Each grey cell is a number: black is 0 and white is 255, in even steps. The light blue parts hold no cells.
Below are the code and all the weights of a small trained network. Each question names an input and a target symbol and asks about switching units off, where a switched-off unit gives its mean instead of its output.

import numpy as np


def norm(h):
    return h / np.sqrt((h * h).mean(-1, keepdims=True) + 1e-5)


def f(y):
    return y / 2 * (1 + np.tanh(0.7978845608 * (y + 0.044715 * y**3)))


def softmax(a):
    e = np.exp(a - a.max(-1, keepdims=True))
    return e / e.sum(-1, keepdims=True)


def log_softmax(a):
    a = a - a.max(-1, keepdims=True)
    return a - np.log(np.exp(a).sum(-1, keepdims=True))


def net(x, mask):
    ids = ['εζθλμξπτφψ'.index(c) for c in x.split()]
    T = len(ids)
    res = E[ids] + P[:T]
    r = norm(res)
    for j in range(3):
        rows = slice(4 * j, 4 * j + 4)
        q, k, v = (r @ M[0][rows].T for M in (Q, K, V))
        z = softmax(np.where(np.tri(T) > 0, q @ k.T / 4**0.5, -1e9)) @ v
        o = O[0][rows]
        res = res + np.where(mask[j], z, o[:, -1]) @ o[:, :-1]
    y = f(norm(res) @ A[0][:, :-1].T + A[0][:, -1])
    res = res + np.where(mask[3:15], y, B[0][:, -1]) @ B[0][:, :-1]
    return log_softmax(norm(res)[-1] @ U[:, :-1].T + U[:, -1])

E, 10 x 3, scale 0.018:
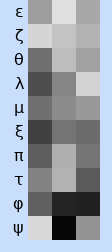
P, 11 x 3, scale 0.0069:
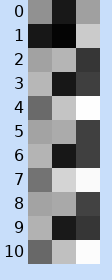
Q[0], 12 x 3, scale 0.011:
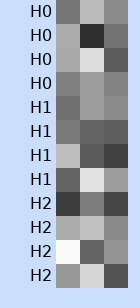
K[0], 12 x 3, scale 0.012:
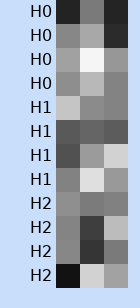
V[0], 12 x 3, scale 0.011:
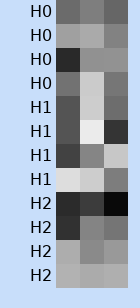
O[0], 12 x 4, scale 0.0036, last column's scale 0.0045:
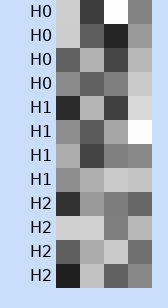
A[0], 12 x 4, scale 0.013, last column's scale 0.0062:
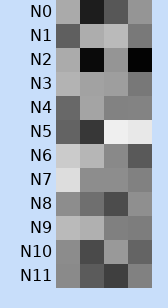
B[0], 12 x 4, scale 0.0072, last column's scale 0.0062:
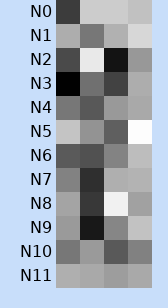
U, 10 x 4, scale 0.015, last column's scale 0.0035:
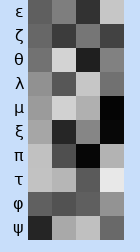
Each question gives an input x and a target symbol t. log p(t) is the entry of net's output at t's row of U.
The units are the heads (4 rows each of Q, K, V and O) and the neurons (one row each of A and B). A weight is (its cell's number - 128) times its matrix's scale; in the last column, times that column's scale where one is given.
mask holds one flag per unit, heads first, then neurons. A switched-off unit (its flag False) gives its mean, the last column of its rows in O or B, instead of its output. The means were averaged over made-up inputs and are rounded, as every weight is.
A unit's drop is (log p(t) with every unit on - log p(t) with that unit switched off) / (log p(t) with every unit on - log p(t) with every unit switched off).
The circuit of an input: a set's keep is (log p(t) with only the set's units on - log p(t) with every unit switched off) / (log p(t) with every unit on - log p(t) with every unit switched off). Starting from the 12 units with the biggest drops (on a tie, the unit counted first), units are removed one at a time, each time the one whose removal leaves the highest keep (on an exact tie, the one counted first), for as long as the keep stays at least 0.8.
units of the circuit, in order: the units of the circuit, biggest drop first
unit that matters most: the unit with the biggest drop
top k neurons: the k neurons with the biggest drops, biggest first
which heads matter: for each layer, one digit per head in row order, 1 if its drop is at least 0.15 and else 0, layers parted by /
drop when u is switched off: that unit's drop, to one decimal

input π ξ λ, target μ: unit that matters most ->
H0
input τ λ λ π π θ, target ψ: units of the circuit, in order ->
[N5; N3]
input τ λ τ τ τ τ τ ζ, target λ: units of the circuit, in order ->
[N7; N9; N6]
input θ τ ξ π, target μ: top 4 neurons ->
[N8; N9; N5; N7]
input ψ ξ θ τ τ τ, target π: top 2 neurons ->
[N0; N9]
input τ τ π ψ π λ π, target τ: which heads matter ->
001
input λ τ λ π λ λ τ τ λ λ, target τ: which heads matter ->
000
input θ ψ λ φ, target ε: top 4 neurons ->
[N0; N2; N9; N7]
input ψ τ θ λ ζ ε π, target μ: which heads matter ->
000
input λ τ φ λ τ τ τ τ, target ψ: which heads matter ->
010
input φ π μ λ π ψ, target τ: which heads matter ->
000
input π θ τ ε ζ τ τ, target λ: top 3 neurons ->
[N8; N0; N5]
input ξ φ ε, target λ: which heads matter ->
110
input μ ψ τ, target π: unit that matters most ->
N1
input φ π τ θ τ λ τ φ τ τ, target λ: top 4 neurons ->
[N8; N0; N5; N2]
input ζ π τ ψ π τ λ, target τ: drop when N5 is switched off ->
0.8
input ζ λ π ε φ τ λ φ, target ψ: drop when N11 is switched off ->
0.1
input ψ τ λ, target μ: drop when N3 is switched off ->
0.0
